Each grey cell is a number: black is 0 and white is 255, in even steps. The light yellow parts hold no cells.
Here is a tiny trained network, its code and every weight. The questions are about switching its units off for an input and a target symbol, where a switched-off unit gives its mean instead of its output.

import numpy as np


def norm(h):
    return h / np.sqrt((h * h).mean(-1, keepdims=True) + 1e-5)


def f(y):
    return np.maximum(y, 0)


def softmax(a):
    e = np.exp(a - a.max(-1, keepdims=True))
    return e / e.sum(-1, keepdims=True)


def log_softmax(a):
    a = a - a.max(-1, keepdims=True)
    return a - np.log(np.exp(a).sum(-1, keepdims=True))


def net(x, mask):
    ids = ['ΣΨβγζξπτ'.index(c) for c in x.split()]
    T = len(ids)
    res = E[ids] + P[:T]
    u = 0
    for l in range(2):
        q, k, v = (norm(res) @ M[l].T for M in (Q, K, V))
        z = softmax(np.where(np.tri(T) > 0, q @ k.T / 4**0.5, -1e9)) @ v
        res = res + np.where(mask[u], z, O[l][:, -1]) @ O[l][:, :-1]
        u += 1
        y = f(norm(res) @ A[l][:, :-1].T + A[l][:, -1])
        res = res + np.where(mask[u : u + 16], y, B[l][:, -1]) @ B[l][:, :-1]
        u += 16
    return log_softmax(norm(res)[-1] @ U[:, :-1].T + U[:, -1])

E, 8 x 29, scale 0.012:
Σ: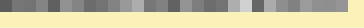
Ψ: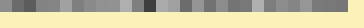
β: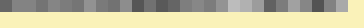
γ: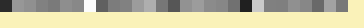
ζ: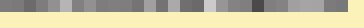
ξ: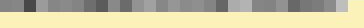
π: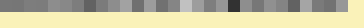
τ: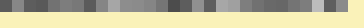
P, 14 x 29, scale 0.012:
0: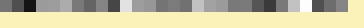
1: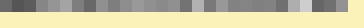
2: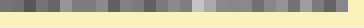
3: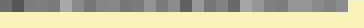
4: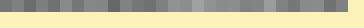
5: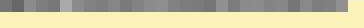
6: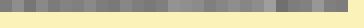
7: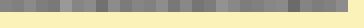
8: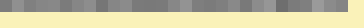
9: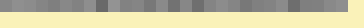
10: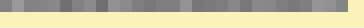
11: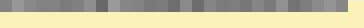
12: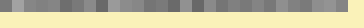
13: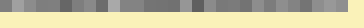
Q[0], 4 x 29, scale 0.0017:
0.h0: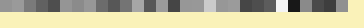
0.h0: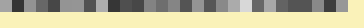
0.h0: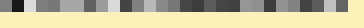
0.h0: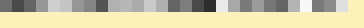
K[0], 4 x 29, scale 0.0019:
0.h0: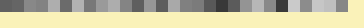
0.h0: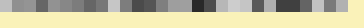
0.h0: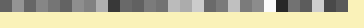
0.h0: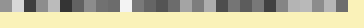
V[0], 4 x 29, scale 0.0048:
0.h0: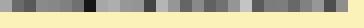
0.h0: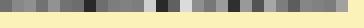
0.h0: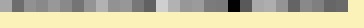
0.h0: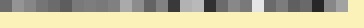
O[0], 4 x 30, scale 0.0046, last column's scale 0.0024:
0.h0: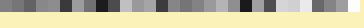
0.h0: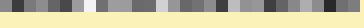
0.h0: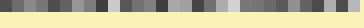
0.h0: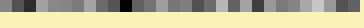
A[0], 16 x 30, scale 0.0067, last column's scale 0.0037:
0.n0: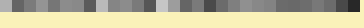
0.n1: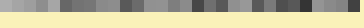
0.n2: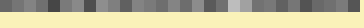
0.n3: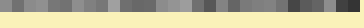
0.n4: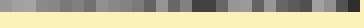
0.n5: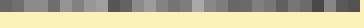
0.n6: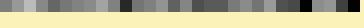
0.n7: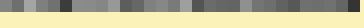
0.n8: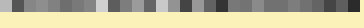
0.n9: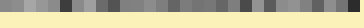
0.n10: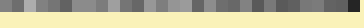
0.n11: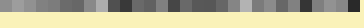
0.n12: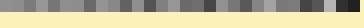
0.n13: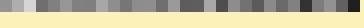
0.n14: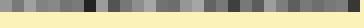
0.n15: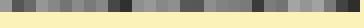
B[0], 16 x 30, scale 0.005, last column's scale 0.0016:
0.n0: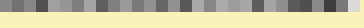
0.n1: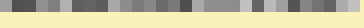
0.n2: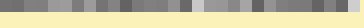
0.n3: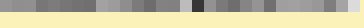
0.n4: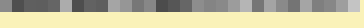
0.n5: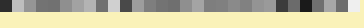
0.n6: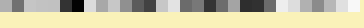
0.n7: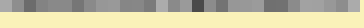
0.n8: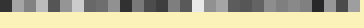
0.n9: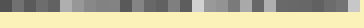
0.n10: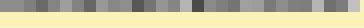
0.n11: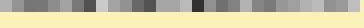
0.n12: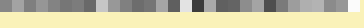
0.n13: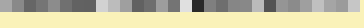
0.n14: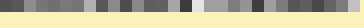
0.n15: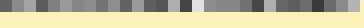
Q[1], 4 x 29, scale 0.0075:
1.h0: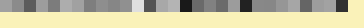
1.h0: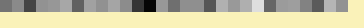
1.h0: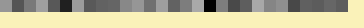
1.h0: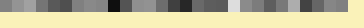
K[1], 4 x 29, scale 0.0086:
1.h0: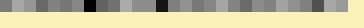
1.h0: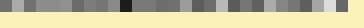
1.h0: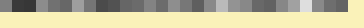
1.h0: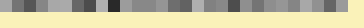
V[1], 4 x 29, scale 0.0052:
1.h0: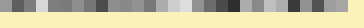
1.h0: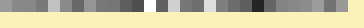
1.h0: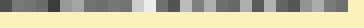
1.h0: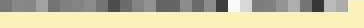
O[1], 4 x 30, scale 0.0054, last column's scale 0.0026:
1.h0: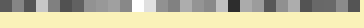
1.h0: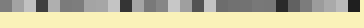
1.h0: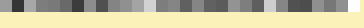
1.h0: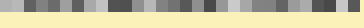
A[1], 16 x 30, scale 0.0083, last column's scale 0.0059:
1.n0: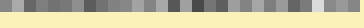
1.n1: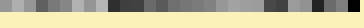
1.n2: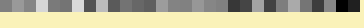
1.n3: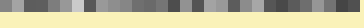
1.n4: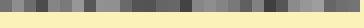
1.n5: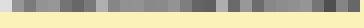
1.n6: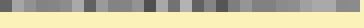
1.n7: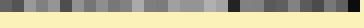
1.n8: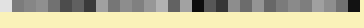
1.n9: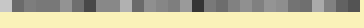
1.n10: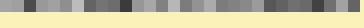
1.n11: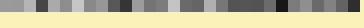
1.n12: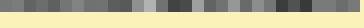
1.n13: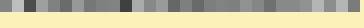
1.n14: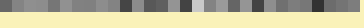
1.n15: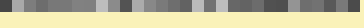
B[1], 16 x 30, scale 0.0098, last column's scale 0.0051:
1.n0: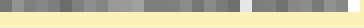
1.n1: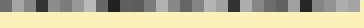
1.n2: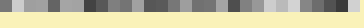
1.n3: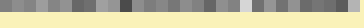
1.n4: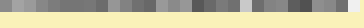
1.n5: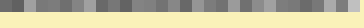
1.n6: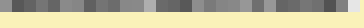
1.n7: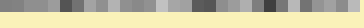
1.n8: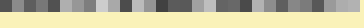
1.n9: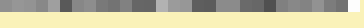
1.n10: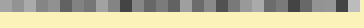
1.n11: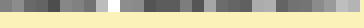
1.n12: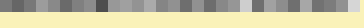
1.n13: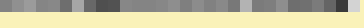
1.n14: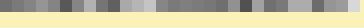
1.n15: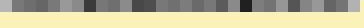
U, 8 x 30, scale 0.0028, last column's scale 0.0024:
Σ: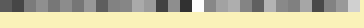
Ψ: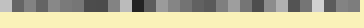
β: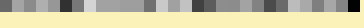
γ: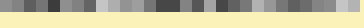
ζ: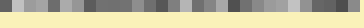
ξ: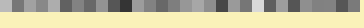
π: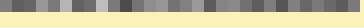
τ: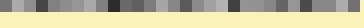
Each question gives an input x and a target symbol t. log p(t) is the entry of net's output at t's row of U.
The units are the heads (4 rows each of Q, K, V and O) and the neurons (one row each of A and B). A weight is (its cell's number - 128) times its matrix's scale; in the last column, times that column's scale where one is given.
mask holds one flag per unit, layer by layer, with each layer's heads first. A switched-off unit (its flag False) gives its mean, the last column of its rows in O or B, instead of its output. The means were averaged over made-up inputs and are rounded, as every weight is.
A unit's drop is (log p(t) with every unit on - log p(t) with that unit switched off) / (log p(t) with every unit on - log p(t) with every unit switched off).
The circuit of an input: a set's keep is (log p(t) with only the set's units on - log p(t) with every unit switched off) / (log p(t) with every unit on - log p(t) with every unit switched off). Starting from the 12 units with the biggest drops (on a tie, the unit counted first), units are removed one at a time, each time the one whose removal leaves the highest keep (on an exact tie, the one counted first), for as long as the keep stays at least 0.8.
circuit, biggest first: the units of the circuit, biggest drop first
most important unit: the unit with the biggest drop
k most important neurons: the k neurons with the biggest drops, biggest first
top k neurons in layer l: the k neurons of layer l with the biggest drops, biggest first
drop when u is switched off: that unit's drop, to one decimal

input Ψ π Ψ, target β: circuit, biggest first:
[1.h0; 1.n7]
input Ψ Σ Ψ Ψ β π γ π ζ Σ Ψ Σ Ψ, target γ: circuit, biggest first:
[0.h0; 1.n8; 0.n12]
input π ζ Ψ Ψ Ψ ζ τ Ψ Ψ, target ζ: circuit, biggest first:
[0.h0; 1.n2; 1.h0]
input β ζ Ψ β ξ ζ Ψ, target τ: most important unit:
0.h0
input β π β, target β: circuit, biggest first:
[1.h0; 1.n7]
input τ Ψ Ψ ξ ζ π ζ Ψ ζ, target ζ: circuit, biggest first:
[1.h0; 1.n2]
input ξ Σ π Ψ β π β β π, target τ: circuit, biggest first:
[1.h0; 1.n1]
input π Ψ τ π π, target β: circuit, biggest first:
[1.h0; 1.n7; 0.h0]
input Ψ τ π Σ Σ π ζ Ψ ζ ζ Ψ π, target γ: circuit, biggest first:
[0.h0; 1.h0; 1.n11]
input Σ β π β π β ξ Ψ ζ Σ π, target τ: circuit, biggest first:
[0.h0; 1.h0; 1.n1]
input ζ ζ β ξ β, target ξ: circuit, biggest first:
[1.h0; 1.n10; 1.n15]
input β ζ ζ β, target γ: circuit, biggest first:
[1.h0; 1.n11]
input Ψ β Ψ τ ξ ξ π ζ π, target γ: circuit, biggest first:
[1.h0; 1.n11]
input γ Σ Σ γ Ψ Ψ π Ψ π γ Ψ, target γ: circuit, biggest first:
[0.h0; 0.n12; 1.n8]
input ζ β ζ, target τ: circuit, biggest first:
[1.h0; 1.n1]
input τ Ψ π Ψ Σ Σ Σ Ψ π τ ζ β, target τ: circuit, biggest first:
[0.h0; 1.n1; 1.h0]
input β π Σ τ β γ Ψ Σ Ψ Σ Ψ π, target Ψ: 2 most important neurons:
[0.n14; 0.n5]
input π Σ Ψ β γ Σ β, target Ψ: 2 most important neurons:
[0.n11; 1.n14]
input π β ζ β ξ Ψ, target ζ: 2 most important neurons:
[0.n8; 1.n2]
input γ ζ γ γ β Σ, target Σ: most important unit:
0.n6
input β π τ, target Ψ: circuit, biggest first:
[1.n15]
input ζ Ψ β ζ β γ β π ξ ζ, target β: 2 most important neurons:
[1.n9; 0.n13]
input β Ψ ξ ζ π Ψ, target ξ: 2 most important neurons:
[1.n10; 1.n15]
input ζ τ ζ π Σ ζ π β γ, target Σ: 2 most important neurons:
[1.n12; 0.n9]
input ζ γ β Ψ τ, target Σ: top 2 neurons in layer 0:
[0.n2; 0.n5]
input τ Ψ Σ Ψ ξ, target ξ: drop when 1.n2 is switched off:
0.1
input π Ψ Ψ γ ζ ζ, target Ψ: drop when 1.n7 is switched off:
0.1
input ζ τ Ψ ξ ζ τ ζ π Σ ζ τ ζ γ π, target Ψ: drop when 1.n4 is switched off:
0.0
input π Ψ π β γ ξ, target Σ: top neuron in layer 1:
[1.n4]
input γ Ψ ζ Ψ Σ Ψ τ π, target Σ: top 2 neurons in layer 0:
[0.n14; 0.n5]
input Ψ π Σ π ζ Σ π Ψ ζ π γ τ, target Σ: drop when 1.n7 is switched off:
0.1
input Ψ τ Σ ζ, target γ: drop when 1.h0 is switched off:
1.1
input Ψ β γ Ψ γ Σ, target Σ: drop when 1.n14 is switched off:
0.2
